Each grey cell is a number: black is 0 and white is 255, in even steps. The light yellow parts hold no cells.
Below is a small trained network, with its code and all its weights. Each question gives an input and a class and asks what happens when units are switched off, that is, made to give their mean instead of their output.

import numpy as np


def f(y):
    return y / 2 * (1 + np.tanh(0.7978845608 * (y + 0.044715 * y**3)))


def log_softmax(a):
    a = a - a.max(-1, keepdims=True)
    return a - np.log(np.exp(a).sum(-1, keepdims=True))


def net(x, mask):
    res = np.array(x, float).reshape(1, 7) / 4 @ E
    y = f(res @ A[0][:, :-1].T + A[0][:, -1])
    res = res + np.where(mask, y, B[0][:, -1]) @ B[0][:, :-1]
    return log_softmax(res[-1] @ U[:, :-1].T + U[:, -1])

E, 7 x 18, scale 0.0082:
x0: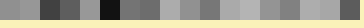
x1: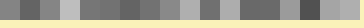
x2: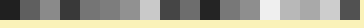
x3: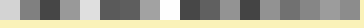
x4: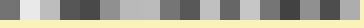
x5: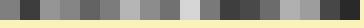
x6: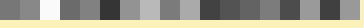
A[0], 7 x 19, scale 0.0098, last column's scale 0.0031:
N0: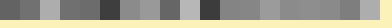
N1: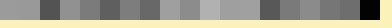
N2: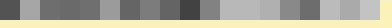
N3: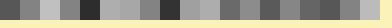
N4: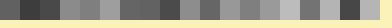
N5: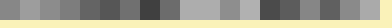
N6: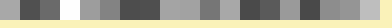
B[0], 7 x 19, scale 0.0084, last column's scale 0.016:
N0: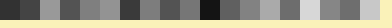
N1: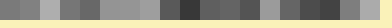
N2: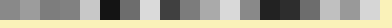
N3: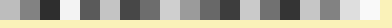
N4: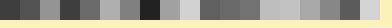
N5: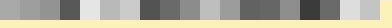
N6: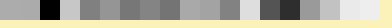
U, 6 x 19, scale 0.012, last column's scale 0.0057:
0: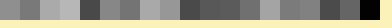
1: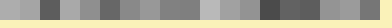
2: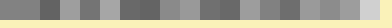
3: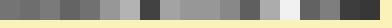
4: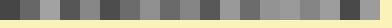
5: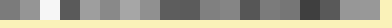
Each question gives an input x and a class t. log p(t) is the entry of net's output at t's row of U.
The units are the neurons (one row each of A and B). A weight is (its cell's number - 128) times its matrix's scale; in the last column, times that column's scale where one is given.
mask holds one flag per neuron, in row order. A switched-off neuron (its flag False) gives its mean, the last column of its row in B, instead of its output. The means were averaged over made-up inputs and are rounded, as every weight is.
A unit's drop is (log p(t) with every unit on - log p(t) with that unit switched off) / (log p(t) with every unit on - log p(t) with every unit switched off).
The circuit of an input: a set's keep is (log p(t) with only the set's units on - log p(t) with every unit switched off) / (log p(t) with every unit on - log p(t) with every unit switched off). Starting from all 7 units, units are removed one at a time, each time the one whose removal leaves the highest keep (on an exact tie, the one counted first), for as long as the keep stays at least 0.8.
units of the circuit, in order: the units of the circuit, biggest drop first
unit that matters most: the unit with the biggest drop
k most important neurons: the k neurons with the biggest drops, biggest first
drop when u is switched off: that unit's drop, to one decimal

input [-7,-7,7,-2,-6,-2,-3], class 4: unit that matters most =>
N2
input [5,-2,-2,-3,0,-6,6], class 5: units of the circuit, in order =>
(N6, N3)
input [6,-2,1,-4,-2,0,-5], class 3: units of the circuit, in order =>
(N4, N3)
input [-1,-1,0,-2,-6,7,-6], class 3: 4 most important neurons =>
(N4, N3, N2, N0)
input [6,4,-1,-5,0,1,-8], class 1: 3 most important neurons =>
(N2, N0, N3)
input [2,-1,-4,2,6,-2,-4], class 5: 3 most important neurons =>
(N6, N3, N1)
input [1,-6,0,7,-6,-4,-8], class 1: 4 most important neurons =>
(N2, N0, N3, N6)
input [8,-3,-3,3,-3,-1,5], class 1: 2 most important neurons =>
(N4, N3)
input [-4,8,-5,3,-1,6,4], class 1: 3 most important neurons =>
(N4, N6, N0)
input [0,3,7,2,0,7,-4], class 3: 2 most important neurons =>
(N4, N2)
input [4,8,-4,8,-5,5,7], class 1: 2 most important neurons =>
(N6, N4)
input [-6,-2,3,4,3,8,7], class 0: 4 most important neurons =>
(N6, N5, N4, N2)
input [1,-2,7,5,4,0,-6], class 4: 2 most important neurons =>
(N6, N3)
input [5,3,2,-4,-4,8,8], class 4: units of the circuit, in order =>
(N6)
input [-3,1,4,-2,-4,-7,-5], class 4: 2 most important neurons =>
(N4, N3)
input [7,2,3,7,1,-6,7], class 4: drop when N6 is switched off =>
0.1
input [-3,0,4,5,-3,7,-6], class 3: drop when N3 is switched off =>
0.4
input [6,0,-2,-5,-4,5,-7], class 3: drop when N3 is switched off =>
0.2
